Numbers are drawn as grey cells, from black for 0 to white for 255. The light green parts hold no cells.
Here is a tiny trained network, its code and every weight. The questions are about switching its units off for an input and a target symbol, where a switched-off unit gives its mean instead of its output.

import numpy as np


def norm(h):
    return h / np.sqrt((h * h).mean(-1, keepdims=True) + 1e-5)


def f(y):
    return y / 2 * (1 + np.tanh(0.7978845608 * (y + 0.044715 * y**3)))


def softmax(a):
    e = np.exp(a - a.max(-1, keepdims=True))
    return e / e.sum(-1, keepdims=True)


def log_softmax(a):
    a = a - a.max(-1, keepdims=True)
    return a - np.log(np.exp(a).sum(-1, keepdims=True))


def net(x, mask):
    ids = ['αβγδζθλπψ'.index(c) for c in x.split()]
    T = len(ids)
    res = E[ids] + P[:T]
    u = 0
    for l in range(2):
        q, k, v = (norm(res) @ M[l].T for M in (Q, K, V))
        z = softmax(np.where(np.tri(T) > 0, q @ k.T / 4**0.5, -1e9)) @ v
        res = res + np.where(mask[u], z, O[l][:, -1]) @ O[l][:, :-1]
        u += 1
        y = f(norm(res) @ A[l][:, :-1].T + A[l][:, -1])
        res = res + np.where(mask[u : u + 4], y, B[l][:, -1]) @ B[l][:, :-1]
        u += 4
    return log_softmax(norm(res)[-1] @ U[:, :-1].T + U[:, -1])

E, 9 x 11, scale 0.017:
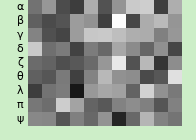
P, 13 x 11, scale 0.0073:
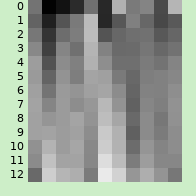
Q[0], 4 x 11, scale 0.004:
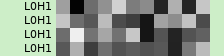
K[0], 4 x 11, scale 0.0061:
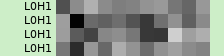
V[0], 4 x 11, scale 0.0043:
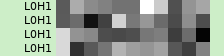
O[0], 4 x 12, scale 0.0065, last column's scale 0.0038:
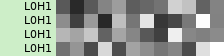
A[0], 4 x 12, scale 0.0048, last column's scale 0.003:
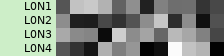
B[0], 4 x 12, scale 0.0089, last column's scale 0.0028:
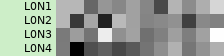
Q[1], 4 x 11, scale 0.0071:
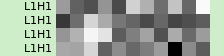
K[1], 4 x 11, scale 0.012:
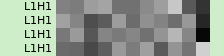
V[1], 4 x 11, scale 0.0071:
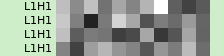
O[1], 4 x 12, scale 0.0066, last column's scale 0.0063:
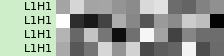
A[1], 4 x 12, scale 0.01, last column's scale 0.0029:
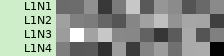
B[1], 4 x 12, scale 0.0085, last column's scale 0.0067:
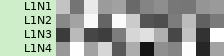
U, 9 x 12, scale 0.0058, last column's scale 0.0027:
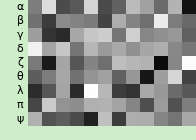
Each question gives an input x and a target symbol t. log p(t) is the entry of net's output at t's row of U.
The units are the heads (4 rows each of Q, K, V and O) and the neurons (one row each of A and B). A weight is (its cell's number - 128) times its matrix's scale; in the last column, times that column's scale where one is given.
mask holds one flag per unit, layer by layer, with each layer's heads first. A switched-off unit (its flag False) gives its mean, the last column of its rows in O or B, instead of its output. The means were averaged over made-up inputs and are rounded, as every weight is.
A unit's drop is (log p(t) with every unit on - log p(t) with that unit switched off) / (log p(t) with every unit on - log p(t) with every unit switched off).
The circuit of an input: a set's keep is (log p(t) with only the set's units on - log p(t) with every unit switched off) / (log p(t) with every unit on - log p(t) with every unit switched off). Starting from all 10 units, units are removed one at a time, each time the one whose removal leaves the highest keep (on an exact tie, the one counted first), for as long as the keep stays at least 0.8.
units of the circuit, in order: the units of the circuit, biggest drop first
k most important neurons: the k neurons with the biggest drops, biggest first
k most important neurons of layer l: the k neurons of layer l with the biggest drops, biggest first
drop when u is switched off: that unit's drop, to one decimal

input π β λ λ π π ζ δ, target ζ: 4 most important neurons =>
(L0N2, L0N1, L1N4, L1N3)
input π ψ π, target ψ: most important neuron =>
(L0N3)
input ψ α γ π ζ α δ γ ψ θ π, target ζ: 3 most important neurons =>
(L0N3, L1N4, L1N3)
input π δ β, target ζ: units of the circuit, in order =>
(L1H1, L1N3, L1N4)
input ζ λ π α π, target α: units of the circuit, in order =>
(L1H1, L0H1)
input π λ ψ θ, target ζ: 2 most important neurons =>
(L1N3, L1N4)
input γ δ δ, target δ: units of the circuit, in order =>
(L1H1, L0H1, L1N4)
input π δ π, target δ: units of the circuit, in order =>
(L1H1, L1N2)
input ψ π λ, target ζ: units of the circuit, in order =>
(L0N4, L1N1)
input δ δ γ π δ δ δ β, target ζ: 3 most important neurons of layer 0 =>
(L0N4, L0N1, L0N3)
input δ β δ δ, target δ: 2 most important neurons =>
(L1N2, L1N3)
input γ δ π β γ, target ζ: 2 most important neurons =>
(L1N3, L0N3)
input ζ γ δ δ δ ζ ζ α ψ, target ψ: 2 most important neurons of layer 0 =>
(L0N4, L0N3)
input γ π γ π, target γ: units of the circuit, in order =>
(L1H1)
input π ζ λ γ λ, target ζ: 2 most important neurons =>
(L1N3, L1N4)
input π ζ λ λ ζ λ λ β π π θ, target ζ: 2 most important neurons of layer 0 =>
(L0N1, L0N3)
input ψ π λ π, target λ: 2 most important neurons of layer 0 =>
(L0N3, L0N1)
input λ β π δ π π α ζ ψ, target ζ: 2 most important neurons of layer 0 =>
(L0N4, L0N3)
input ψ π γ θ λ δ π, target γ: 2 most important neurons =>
(L0N3, L1N4)
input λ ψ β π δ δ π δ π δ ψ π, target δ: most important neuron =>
(L1N2)
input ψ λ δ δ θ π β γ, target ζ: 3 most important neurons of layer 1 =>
(L1N3, L1N4, L1N2)
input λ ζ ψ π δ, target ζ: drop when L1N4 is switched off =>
0.2
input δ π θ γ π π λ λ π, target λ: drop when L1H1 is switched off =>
1.0
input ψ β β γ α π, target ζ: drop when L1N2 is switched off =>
0.0
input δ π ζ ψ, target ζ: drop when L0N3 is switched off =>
0.2
